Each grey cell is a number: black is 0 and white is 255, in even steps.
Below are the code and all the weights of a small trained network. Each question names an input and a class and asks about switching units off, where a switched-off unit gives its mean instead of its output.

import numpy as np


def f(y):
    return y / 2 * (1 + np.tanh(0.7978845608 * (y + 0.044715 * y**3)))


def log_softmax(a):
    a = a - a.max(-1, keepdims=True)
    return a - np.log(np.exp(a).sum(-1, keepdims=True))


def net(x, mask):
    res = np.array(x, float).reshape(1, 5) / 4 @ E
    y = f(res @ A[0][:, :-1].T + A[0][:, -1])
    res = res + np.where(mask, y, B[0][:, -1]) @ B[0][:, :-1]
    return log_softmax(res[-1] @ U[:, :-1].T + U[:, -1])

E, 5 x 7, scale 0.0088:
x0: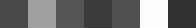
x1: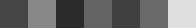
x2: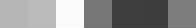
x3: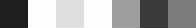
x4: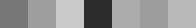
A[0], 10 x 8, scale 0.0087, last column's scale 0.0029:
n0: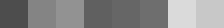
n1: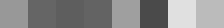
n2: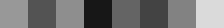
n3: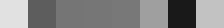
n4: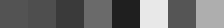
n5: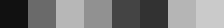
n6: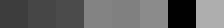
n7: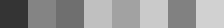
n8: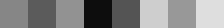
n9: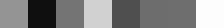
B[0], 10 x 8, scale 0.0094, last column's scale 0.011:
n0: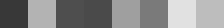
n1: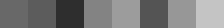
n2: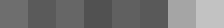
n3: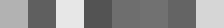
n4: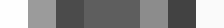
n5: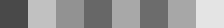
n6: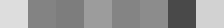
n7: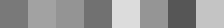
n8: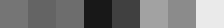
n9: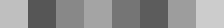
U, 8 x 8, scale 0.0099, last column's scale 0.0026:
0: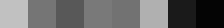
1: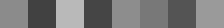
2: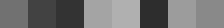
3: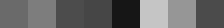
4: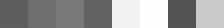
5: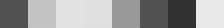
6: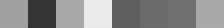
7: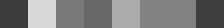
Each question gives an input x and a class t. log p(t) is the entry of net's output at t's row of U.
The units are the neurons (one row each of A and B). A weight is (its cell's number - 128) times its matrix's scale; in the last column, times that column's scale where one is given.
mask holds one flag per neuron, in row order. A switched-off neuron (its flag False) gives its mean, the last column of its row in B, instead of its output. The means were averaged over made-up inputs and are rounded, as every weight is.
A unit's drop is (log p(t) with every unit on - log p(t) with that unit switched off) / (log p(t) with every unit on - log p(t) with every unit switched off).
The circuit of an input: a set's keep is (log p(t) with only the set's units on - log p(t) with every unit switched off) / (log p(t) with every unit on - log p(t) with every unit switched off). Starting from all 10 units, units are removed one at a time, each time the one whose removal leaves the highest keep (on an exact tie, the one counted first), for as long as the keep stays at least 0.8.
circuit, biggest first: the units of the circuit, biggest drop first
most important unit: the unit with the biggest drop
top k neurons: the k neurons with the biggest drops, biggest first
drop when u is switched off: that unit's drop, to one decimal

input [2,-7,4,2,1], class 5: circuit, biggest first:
[n8]
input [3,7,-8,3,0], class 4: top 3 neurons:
[n7; n0; n9]
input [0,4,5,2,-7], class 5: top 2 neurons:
[n8; n1]
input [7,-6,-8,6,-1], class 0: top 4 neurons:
[n6; n4; n5; n0]
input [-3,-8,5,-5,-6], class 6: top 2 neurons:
[n9; n8]
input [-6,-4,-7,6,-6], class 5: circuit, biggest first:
[n7; n8]
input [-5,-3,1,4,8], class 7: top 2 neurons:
[n0; n3]
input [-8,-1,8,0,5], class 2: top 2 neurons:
[n1; n2]
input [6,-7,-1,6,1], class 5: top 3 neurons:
[n8; n4; n0]
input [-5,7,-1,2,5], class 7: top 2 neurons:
[n5; n0]
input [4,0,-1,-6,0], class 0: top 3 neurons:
[n4; n6; n0]
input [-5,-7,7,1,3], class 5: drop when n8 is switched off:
0.3
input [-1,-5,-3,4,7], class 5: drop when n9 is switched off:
-0.1
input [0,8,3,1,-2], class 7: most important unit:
n5
